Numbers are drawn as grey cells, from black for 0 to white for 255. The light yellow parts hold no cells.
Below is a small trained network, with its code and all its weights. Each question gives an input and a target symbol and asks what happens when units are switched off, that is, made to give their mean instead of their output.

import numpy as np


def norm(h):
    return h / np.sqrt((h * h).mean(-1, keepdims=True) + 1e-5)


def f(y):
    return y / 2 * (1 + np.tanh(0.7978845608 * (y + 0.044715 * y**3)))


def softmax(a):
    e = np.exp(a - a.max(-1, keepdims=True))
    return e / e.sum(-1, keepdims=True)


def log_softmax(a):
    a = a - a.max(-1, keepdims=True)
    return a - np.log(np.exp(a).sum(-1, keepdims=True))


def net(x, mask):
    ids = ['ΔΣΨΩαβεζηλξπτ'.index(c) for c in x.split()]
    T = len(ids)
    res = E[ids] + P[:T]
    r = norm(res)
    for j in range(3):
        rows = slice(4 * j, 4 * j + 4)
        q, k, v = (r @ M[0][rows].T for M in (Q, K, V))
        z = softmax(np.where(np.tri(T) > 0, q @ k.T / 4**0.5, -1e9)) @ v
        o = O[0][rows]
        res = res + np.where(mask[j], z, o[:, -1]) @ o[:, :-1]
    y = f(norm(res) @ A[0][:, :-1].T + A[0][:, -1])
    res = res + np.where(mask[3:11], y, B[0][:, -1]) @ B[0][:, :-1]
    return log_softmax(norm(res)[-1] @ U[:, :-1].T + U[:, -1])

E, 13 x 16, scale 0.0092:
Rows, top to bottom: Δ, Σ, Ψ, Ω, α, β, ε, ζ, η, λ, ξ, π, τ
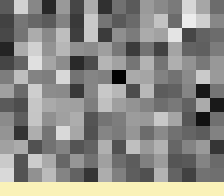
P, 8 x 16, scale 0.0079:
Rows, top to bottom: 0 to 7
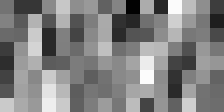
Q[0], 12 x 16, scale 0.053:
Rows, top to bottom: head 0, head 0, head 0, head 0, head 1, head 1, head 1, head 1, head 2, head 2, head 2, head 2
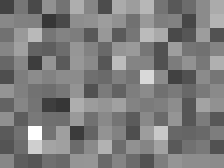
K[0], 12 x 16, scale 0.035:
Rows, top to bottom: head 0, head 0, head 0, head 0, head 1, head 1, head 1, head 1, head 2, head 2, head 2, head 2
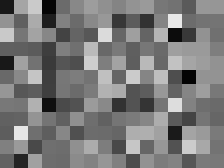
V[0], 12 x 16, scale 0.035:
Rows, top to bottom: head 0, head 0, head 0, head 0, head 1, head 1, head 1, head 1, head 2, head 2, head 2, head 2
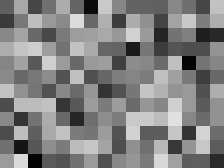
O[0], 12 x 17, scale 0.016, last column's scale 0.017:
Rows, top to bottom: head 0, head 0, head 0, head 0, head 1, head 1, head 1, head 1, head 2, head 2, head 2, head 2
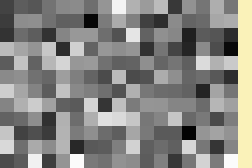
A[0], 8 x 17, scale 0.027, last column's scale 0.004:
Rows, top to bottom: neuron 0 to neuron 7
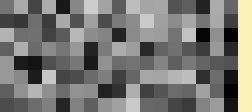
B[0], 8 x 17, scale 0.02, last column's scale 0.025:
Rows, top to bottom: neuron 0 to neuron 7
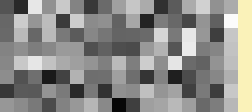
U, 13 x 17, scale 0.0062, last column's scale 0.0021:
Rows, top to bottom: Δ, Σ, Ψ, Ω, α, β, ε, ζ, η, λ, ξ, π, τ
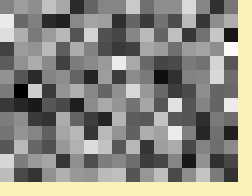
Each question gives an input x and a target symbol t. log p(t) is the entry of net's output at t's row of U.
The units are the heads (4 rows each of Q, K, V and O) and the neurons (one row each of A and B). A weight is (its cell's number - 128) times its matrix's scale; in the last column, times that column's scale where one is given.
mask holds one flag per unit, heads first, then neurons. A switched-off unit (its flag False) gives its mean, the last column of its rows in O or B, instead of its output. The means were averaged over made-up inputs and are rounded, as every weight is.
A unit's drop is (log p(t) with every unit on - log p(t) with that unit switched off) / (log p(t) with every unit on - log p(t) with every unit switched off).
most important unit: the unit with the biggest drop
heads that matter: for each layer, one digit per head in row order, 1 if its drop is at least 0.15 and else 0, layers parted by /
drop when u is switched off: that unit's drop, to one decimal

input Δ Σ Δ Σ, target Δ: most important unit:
head 2
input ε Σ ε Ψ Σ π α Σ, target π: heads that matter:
100
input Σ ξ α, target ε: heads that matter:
001
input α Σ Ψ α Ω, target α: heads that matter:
110
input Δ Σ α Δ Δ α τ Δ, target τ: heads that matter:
100
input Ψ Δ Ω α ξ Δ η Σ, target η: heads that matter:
110
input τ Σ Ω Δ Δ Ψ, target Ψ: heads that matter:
110
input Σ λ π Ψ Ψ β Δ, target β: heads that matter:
010
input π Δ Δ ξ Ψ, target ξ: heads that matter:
100
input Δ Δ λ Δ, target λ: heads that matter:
010
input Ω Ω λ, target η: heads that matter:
001
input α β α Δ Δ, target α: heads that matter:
110
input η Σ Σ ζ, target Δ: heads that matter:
001
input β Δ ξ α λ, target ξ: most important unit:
head 0
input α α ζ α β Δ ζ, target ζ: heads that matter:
100
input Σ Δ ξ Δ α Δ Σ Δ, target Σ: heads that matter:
110
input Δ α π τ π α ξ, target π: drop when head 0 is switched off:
0.6
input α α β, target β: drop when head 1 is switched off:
0.5
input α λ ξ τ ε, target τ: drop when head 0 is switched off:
0.6
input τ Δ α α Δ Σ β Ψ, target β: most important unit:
head 1
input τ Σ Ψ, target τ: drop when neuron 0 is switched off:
0.0
